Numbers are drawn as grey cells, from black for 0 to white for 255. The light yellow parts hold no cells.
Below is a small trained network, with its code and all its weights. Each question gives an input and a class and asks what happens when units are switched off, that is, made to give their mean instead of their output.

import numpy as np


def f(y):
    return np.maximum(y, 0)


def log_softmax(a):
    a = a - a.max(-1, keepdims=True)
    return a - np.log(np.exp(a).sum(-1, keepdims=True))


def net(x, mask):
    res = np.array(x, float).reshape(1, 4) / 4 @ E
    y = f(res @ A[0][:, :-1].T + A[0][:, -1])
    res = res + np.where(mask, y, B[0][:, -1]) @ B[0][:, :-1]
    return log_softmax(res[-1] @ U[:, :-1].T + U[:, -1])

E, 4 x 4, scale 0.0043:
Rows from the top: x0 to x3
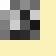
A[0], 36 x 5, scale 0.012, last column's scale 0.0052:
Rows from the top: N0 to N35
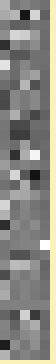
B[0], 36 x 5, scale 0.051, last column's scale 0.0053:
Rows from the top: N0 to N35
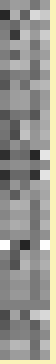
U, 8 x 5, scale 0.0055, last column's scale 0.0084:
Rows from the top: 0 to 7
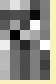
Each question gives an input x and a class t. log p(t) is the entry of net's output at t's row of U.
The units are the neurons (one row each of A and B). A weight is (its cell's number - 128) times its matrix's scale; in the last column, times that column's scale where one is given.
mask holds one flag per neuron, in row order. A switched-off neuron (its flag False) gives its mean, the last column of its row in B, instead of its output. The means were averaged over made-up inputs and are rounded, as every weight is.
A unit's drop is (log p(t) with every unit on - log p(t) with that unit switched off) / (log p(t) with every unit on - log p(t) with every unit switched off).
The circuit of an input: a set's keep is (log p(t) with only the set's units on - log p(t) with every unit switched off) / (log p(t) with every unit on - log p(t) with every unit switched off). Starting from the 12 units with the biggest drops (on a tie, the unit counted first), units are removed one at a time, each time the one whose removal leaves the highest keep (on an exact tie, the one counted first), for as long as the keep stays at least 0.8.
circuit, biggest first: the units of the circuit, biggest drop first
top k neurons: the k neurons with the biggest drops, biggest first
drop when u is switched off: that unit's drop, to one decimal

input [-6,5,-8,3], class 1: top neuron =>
N15
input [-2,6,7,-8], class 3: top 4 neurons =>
N3, N15, N26, N19
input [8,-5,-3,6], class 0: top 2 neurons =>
N6, N20
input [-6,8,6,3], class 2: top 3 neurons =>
N1, N15, N6
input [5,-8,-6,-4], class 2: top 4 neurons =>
N31, N17, N8, N18
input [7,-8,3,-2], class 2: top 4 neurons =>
N31, N8, N18, N34
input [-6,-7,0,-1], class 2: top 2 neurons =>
N31, N8
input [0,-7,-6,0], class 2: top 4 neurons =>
N31, N17, N8, N18
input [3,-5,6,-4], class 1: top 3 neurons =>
N17, N1, N11
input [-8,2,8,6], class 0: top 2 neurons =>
N34, N15
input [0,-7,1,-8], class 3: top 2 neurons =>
N3, N1
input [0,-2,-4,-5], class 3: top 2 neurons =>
N17, N3
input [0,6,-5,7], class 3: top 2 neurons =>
N13, N31
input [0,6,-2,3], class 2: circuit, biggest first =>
N1
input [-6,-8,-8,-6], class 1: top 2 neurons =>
N15, N1
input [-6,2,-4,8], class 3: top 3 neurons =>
N13, N12, N25
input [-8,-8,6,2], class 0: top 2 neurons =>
N34, N22
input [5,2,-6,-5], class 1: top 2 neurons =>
N15, N34
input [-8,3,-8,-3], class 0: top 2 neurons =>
N34, N17
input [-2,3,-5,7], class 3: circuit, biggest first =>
N13
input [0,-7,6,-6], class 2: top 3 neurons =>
N31, N15, N8
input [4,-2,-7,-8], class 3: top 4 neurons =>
N3, N17, N26, N19
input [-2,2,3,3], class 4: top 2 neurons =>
N15, N3
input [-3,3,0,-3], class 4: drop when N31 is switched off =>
0.3
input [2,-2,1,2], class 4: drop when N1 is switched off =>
0.2
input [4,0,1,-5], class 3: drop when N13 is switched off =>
-0.1
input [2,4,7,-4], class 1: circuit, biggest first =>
N17
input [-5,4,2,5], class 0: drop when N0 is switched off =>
-0.1
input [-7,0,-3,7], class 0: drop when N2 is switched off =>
-0.1
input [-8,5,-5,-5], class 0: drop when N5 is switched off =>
0.0
